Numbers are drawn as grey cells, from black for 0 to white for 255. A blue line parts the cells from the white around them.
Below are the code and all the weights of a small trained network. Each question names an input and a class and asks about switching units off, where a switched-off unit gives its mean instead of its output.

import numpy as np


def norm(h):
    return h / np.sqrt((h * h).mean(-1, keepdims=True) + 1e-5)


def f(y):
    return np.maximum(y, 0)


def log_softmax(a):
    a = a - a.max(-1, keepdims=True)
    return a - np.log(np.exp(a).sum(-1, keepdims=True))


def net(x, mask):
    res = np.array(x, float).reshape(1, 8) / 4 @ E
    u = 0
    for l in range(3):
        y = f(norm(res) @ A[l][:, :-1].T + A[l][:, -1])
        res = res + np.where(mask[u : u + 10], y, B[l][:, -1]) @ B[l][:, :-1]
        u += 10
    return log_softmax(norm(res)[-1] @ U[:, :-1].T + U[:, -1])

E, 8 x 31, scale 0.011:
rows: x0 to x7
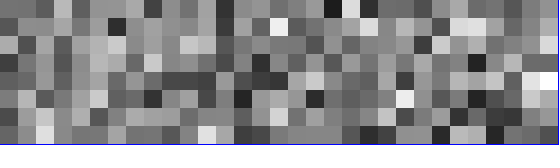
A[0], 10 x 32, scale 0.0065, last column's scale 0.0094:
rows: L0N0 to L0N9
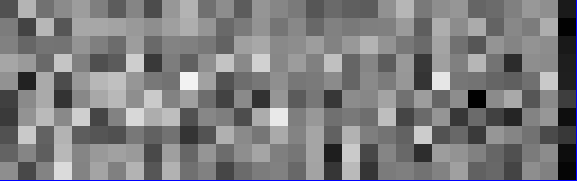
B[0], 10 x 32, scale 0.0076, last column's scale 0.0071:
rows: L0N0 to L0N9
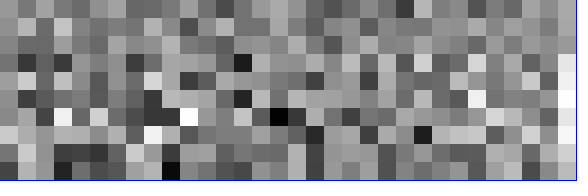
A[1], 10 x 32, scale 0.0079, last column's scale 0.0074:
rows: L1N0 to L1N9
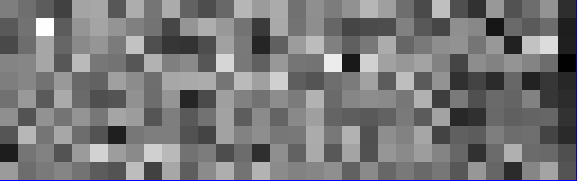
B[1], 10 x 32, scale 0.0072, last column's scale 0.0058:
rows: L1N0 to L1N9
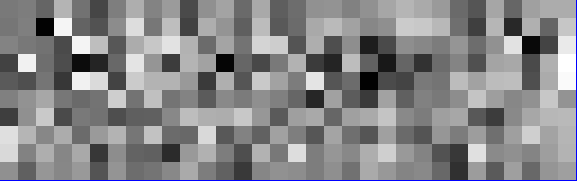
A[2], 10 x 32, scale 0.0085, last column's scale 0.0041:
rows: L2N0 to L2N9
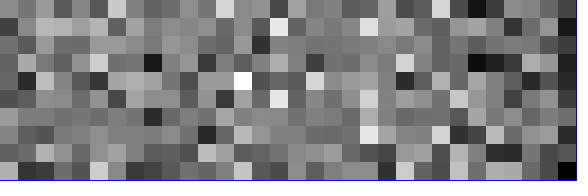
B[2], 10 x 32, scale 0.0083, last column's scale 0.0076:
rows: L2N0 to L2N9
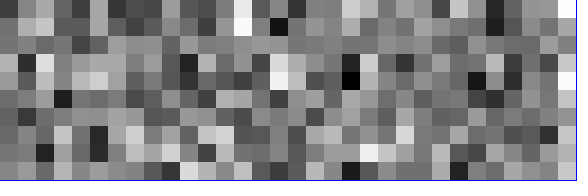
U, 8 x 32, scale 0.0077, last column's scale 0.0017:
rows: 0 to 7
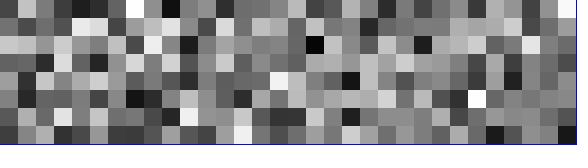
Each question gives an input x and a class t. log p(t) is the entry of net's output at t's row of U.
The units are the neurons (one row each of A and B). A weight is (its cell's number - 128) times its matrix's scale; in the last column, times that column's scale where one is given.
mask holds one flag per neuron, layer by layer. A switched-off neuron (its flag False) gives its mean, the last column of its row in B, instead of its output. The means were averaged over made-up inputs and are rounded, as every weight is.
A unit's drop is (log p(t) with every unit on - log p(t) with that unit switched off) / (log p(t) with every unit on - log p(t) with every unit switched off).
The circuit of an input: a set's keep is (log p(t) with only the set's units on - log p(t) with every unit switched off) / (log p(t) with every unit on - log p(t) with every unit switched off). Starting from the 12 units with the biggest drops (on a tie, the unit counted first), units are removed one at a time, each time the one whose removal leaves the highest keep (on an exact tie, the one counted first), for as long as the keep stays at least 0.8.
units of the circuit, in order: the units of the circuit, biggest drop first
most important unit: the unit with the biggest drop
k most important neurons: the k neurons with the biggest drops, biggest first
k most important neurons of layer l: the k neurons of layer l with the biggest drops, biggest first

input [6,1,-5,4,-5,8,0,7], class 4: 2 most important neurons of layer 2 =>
(L2N3, L2N7)
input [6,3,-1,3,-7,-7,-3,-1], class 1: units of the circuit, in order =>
(L1N4)
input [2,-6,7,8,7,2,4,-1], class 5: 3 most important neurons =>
(L0N5, L1N8, L1N4)
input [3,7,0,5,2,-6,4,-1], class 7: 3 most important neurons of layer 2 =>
(L2N1, L2N5, L2N3)
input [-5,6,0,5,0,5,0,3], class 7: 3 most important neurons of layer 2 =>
(L2N1, L2N5, L2N4)
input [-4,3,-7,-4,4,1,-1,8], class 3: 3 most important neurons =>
(L2N8, L1N1, L0N4)
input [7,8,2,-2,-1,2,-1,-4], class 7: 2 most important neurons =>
(L2N5, L2N1)
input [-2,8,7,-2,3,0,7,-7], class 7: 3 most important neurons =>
(L2N1, L2N5, L0N7)
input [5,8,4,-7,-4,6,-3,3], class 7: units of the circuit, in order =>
(L2N1, L2N5)
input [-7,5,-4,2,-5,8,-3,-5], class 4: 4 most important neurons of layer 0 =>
(L0N0, L0N8, L0N9, L0N7)
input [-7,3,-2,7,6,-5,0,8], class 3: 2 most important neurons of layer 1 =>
(L1N1, L1N4)
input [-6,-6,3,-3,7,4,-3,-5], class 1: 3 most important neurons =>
(L1N2, L0N8, L0N9)
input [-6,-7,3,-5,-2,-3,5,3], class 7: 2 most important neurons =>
(L2N0, L1N6)
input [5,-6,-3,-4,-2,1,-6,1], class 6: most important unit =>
L2N9
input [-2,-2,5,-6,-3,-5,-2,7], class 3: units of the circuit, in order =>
(L2N8, L1N1)
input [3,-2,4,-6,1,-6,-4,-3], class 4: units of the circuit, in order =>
(L2N4, L0N7)
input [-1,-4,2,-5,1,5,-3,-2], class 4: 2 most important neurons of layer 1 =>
(L1N8, L1N4)
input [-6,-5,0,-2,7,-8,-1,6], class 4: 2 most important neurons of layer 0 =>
(L0N9, L0N8)
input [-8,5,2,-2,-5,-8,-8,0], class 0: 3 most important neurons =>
(L1N3, L0N6, L2N3)
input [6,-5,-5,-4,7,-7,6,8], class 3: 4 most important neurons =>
(L1N1, L2N8, L1N4, L1N3)
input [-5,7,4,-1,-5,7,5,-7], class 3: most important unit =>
L2N7
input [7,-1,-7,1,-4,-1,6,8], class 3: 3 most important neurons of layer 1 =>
(L1N1, L1N3, L1N2)
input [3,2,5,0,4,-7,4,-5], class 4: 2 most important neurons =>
(L2N4, L0N7)
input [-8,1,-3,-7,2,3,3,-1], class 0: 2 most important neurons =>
(L1N3, L0N5)
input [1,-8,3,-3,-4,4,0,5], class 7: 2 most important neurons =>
(L2N0, L1N6)
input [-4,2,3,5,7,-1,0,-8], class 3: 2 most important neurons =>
(L2N7, L1N0)
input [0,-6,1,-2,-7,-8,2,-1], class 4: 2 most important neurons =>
(L2N4, L1N2)
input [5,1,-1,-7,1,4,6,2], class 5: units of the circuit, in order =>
(L0N3)
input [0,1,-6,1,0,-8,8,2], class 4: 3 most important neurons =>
(L2N4, L0N4, L2N9)
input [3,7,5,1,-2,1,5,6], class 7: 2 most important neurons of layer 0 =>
(L0N7, L0N4)
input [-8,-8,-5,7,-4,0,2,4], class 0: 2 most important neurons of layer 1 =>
(L1N3, L1N8)
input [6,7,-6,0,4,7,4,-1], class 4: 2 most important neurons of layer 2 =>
(L2N3, L2N0)
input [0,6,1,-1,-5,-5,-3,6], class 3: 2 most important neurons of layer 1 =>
(L1N1, L1N2)
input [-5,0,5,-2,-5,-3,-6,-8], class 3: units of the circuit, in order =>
(L2N7)
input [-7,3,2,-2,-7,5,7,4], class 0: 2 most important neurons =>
(L1N3, L1N2)
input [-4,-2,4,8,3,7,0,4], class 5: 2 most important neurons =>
(L0N5, L1N8)
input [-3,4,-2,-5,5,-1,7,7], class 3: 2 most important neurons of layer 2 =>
(L2N8, L2N9)
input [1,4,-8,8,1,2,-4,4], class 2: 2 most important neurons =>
(L0N7, L0N3)
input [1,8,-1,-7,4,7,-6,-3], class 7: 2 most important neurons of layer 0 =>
(L0N5, L0N6)
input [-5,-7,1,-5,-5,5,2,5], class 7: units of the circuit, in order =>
(L2N0)
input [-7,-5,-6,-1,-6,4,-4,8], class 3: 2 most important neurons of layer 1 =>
(L1N1, L1N2)
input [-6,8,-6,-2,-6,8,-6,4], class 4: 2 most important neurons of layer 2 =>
(L2N3, L2N0)
